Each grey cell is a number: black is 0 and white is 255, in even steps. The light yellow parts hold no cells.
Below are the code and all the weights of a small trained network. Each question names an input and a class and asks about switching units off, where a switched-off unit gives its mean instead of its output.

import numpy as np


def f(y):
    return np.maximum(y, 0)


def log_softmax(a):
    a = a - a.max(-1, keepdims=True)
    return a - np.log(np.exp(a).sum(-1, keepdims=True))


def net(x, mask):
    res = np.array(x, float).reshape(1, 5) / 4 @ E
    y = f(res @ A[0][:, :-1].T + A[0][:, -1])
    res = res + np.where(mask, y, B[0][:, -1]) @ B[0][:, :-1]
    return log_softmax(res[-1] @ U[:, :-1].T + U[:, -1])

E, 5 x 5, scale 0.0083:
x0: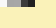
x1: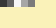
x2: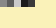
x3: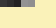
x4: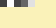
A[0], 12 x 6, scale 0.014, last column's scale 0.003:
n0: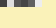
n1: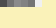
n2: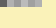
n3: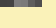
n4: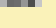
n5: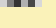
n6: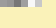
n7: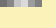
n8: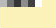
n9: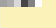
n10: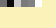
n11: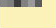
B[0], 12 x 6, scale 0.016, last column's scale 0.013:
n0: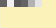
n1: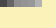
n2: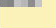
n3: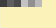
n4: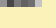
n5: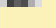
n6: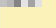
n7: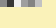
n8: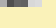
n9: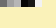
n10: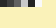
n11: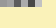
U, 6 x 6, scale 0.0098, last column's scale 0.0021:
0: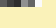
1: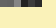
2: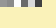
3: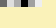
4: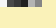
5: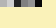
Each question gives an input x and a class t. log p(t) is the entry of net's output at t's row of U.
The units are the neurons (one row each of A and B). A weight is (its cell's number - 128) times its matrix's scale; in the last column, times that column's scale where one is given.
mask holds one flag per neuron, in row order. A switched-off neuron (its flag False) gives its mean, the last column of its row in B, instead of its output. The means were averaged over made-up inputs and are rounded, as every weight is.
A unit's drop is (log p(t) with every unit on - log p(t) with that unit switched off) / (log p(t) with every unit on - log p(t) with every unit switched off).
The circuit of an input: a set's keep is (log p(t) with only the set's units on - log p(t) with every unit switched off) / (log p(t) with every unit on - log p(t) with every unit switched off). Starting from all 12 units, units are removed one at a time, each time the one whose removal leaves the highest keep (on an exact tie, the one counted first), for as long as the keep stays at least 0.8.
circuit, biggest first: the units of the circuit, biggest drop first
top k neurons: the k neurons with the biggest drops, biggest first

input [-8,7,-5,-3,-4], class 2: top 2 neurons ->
n7, n2
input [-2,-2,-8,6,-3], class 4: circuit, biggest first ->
n10
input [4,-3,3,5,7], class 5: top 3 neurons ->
n9, n11, n7
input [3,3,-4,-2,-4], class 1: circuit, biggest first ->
n6, n3
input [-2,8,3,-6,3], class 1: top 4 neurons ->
n9, n6, n10, n8
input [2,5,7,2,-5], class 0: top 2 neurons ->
n10, n3
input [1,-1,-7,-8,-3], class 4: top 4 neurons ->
n5, n1, n4, n0
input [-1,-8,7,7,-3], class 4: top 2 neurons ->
n8, n5
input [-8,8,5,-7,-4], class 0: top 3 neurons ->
n10, n3, n1
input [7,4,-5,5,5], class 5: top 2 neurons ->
n9, n7
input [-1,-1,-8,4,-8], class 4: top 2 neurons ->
n5, n8
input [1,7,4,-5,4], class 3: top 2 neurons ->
n9, n4
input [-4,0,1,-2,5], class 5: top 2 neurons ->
n0, n9
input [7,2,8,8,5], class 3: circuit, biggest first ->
n0
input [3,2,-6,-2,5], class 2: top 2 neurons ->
n2, n10
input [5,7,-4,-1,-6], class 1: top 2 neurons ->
n9, n6
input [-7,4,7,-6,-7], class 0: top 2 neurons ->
n10, n3
